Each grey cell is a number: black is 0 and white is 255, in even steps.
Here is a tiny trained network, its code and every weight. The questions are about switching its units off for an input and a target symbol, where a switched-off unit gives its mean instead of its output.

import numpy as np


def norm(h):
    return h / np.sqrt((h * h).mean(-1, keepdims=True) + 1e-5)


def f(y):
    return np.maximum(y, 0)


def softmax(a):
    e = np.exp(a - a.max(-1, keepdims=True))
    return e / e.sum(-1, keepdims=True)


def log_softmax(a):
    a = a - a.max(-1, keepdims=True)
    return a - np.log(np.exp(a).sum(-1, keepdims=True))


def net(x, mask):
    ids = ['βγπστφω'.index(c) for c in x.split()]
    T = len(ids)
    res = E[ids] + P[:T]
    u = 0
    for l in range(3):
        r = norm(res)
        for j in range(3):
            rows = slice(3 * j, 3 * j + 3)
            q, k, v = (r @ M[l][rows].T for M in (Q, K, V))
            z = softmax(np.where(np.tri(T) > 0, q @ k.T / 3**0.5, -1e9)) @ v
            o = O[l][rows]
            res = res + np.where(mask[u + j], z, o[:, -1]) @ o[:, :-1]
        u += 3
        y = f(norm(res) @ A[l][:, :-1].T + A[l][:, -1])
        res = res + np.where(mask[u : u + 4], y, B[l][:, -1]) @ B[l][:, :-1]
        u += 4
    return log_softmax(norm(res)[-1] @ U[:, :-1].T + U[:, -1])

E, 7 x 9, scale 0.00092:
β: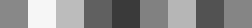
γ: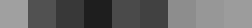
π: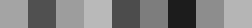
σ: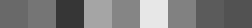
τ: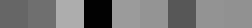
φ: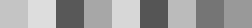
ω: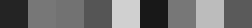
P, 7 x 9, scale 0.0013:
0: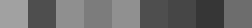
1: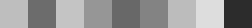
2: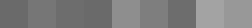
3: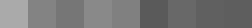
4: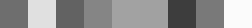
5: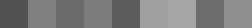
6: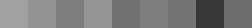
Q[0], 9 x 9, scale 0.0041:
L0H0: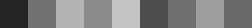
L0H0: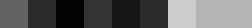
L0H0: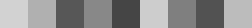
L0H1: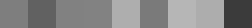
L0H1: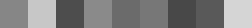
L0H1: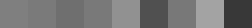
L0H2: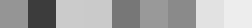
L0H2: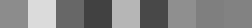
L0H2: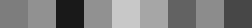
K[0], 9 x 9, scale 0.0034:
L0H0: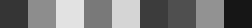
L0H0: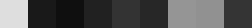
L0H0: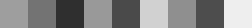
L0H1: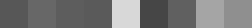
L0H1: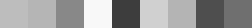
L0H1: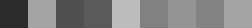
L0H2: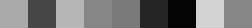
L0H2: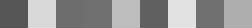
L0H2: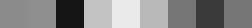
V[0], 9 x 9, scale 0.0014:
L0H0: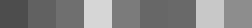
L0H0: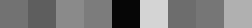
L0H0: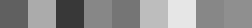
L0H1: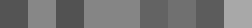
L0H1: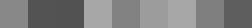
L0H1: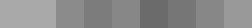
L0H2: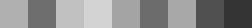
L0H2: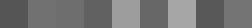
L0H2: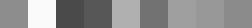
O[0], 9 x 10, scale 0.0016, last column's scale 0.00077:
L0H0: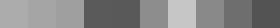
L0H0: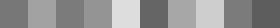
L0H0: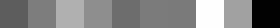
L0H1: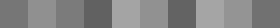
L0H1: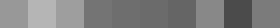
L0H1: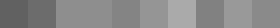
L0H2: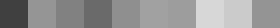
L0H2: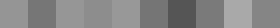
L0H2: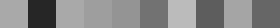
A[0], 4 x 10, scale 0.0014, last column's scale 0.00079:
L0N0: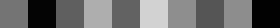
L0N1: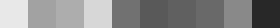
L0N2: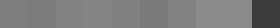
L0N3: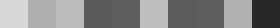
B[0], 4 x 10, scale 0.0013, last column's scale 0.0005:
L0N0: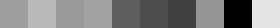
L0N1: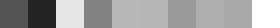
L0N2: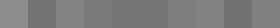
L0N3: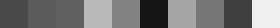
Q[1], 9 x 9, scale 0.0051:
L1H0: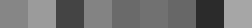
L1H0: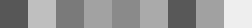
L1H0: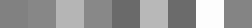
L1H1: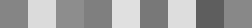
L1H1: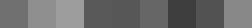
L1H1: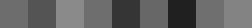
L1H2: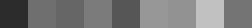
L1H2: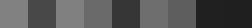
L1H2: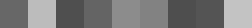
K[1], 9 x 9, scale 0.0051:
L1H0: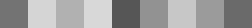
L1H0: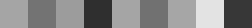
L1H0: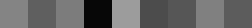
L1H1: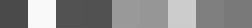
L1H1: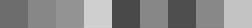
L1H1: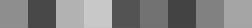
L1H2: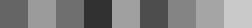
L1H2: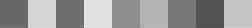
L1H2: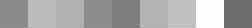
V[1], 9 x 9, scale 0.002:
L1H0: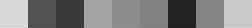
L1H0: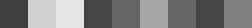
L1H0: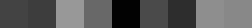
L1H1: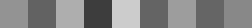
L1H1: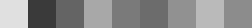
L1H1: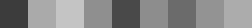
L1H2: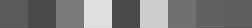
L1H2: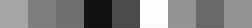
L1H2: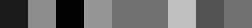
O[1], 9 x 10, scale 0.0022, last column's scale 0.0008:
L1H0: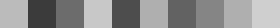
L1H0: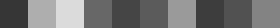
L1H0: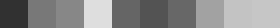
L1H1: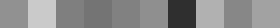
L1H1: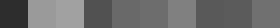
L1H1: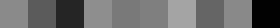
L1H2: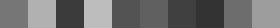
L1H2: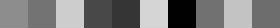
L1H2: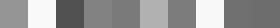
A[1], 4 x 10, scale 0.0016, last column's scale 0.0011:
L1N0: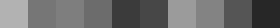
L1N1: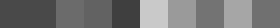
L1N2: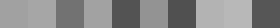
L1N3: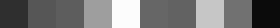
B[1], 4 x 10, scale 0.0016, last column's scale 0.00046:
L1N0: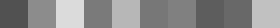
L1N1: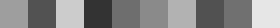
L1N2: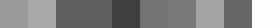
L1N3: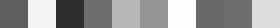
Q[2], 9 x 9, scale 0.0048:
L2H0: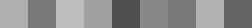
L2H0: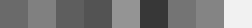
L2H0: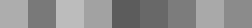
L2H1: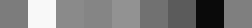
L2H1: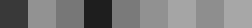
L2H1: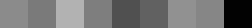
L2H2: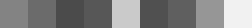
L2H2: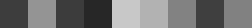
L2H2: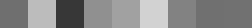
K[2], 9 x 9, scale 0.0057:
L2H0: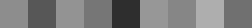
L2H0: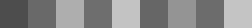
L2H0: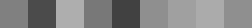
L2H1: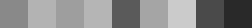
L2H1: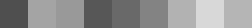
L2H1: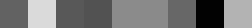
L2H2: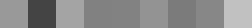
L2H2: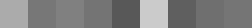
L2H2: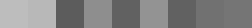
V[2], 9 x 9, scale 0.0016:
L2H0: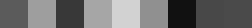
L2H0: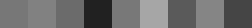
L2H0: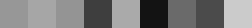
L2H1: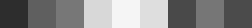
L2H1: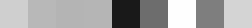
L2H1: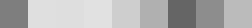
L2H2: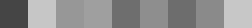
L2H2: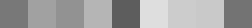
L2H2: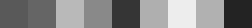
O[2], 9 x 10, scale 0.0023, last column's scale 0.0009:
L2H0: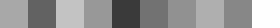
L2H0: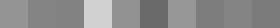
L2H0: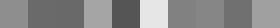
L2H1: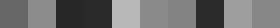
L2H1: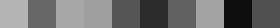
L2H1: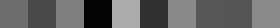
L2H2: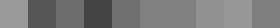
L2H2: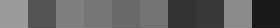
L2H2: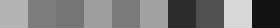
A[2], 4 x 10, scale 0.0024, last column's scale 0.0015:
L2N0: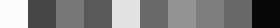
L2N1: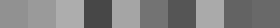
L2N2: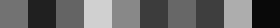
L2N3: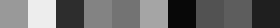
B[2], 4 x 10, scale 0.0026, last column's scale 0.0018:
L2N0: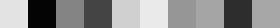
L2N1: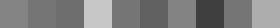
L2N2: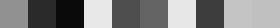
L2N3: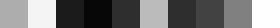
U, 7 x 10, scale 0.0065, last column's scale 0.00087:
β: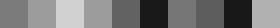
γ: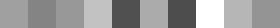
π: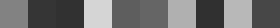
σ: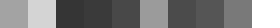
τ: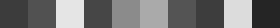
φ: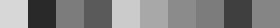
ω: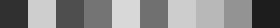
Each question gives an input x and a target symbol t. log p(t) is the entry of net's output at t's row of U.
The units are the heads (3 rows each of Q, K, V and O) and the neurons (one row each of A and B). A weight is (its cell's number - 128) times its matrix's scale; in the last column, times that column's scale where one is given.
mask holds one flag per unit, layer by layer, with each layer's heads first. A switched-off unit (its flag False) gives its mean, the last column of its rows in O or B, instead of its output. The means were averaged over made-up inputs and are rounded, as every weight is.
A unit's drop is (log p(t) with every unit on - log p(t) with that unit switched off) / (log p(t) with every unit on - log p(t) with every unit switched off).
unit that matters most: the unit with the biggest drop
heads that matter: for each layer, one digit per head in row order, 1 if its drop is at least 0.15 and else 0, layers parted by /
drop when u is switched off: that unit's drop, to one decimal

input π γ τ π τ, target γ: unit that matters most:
L2H1
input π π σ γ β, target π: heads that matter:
000 / 011 / 000
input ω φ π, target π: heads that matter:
000 / 000 / 000
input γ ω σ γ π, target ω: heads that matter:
000 / 100 / 000
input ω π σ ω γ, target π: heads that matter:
000 / 001 / 000
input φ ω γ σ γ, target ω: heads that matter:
000 / 101 / 000
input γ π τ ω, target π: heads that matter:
100 / 001 / 000
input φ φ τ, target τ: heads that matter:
000 / 001 / 000
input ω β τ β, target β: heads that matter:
000 / 000 / 010
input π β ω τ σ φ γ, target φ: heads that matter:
101 / 100 / 000
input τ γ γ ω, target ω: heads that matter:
001 / 010 / 011
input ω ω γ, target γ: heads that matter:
100 / 000 / 010
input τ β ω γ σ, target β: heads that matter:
000 / 100 / 010
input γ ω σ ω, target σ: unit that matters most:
L0H0
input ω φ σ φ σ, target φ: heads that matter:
000 / 100 / 000
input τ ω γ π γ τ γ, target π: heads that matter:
001 / 100 / 000
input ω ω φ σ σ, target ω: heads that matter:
001 / 101 / 000
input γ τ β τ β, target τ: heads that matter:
000 / 101 / 000
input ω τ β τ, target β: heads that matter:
000 / 100 / 010
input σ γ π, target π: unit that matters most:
L1H1
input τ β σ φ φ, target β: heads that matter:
000 / 000 / 010
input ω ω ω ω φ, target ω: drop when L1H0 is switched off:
0.3
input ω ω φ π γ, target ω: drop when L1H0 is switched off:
0.2
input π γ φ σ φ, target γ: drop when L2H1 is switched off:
0.6
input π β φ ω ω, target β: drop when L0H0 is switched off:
0.1
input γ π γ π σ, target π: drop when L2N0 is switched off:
0.0
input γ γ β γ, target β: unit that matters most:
L1H0
